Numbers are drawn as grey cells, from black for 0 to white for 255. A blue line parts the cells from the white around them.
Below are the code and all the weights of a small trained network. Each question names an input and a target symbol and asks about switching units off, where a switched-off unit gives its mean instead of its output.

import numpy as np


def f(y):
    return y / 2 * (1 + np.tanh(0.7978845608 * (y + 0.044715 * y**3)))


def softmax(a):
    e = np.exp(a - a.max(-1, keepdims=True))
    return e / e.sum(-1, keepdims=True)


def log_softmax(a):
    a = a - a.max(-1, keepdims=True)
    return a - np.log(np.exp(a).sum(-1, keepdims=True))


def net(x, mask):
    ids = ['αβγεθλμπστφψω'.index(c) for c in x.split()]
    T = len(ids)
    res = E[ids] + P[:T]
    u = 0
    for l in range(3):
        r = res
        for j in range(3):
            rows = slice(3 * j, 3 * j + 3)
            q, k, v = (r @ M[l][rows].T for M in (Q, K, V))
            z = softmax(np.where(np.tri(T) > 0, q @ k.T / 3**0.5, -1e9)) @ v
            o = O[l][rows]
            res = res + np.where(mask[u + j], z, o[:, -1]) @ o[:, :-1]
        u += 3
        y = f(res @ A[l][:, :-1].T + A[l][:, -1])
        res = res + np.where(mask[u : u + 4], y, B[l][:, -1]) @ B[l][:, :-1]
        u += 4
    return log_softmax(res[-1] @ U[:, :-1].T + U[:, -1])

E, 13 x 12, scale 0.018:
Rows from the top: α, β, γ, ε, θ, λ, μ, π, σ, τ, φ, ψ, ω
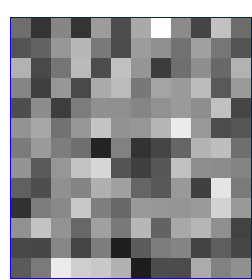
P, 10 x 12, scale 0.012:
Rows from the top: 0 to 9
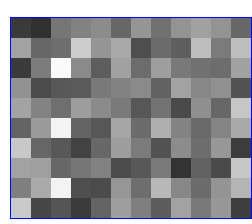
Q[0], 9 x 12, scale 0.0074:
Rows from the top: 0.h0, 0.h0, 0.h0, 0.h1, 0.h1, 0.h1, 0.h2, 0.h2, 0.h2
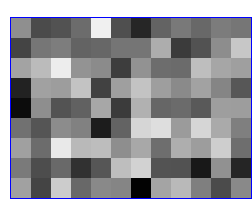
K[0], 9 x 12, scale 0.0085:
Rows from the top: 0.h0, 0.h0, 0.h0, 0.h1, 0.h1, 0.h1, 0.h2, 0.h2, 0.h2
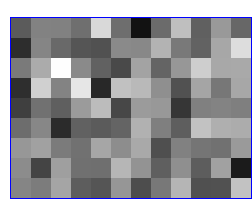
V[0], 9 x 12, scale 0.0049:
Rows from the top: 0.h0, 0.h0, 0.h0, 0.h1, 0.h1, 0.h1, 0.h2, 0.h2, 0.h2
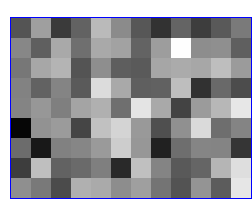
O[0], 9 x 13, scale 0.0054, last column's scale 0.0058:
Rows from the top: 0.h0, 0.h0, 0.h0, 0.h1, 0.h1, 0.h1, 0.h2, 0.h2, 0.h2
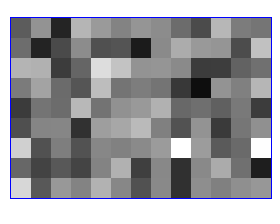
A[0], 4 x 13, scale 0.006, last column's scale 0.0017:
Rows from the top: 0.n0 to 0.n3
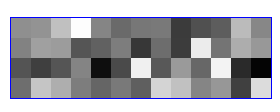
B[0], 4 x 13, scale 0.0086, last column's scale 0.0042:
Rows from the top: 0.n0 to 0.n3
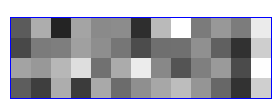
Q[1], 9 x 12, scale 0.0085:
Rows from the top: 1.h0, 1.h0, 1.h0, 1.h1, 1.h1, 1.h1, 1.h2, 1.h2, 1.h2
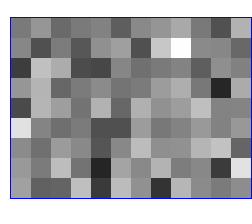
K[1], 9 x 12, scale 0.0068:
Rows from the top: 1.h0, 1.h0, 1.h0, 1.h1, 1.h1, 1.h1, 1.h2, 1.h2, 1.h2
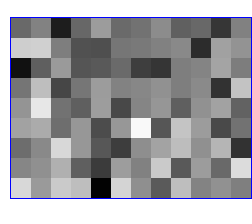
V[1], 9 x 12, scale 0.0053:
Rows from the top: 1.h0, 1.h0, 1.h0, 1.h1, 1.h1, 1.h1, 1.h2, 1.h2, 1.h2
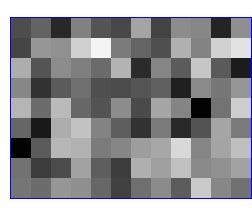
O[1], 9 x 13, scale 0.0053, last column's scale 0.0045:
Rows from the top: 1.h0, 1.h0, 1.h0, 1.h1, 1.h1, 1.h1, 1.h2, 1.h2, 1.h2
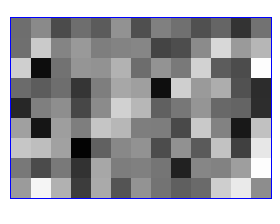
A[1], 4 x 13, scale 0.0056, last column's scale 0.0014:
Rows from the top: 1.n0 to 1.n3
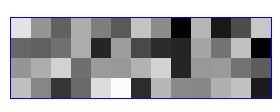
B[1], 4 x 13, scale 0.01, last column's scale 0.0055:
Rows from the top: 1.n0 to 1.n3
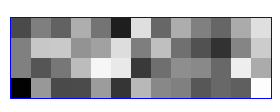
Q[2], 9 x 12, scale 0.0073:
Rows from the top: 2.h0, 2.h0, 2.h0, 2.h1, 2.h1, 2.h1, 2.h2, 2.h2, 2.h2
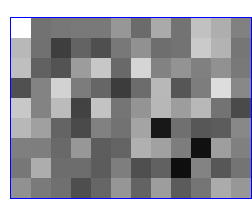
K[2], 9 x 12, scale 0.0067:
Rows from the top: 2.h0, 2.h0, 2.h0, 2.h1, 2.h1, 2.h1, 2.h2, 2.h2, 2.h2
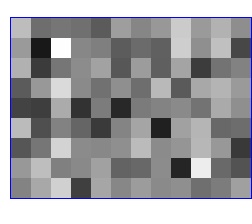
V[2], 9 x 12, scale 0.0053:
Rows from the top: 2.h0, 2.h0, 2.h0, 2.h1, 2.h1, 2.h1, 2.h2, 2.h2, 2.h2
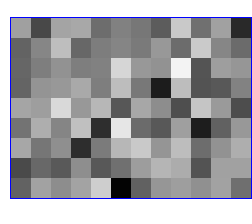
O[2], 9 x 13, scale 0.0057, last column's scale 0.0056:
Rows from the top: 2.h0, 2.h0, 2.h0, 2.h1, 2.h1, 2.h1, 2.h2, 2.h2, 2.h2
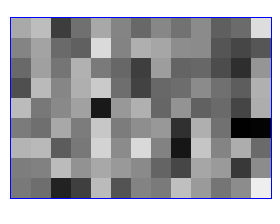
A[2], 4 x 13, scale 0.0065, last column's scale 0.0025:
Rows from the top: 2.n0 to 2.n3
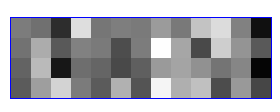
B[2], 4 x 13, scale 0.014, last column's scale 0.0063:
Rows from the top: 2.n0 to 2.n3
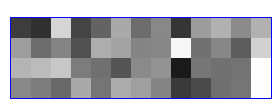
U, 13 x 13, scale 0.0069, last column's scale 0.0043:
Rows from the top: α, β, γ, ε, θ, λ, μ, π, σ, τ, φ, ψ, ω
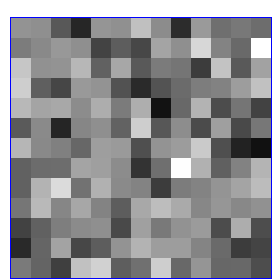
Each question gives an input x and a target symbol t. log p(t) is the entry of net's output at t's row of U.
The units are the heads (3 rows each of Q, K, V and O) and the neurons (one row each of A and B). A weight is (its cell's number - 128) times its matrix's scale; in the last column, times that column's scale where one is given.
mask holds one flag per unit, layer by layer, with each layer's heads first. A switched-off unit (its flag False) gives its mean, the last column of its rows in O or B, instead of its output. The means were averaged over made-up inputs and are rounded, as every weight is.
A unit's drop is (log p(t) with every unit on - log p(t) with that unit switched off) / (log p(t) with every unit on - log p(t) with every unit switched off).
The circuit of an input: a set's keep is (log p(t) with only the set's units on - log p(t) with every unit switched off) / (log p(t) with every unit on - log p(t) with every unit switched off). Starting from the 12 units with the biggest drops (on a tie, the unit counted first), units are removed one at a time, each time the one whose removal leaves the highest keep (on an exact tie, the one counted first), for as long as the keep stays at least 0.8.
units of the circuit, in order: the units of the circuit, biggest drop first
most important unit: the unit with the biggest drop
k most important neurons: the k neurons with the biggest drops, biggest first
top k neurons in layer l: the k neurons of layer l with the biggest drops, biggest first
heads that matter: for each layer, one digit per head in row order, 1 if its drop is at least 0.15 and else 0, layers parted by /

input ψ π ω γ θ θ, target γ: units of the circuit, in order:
(1.n3 2.n3 1.n0)
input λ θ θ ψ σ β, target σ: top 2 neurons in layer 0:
(0.n3 0.n2)
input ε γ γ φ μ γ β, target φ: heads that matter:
000 / 000 / 000
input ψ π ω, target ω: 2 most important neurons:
(0.n0 2.n3)
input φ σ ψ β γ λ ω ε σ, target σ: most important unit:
1.h0
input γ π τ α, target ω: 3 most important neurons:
(0.n2 1.n2 0.n3)
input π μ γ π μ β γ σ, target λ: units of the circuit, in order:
(1.n3 0.h0 0.h1)
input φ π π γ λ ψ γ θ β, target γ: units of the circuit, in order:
(2.n3 1.n3)
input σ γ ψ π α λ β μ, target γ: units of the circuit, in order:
(1.n1 2.h2 1.n3)
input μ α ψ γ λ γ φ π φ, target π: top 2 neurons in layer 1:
(1.n2 1.n1)
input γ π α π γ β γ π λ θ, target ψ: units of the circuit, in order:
(2.n0 0.n2 1.h2)
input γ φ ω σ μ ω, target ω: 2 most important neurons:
(2.n3 0.n0)
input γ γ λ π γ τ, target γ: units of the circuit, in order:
(2.n3 1.n3)
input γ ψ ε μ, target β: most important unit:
0.n2
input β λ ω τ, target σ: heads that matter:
000 / 001 / 000
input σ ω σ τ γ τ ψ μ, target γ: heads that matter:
001 / 001 / 001
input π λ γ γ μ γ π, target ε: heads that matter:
100 / 000 / 000
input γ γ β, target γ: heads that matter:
000 / 000 / 000
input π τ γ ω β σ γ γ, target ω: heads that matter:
000 / 001 / 010
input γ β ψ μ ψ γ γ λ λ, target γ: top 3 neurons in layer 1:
(1.n3 1.n0 1.n2)
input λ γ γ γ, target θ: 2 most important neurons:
(1.n0 0.n0)
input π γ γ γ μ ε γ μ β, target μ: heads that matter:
010 / 110 / 100
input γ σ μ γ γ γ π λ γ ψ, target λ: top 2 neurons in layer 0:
(0.n2 0.n0)
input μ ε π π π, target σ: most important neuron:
(2.n2)
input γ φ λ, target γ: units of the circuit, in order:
(2.n3 1.n3 2.h2)
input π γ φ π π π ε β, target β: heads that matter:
010 / 000 / 000
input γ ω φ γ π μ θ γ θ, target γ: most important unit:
2.n3
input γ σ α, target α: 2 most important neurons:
(2.n3 1.n0)
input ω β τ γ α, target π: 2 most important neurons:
(2.n1 2.n2)
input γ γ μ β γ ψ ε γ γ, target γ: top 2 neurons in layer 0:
(0.n3 0.n1)
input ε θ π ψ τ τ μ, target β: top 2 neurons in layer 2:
(2.n0 2.n3)
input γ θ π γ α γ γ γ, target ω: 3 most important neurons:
(0.n0 1.n1 0.n1)
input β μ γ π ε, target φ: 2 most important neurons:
(1.n3 0.n0)
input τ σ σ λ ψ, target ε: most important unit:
1.n3
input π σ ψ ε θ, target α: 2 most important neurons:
(2.n2 1.n1)
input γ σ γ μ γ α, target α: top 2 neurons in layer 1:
(1.n2 1.n0)
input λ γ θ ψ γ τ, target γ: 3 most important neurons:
(2.n3 1.n3 1.n0)
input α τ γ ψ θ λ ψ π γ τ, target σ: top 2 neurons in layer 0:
(0.n2 0.n0)
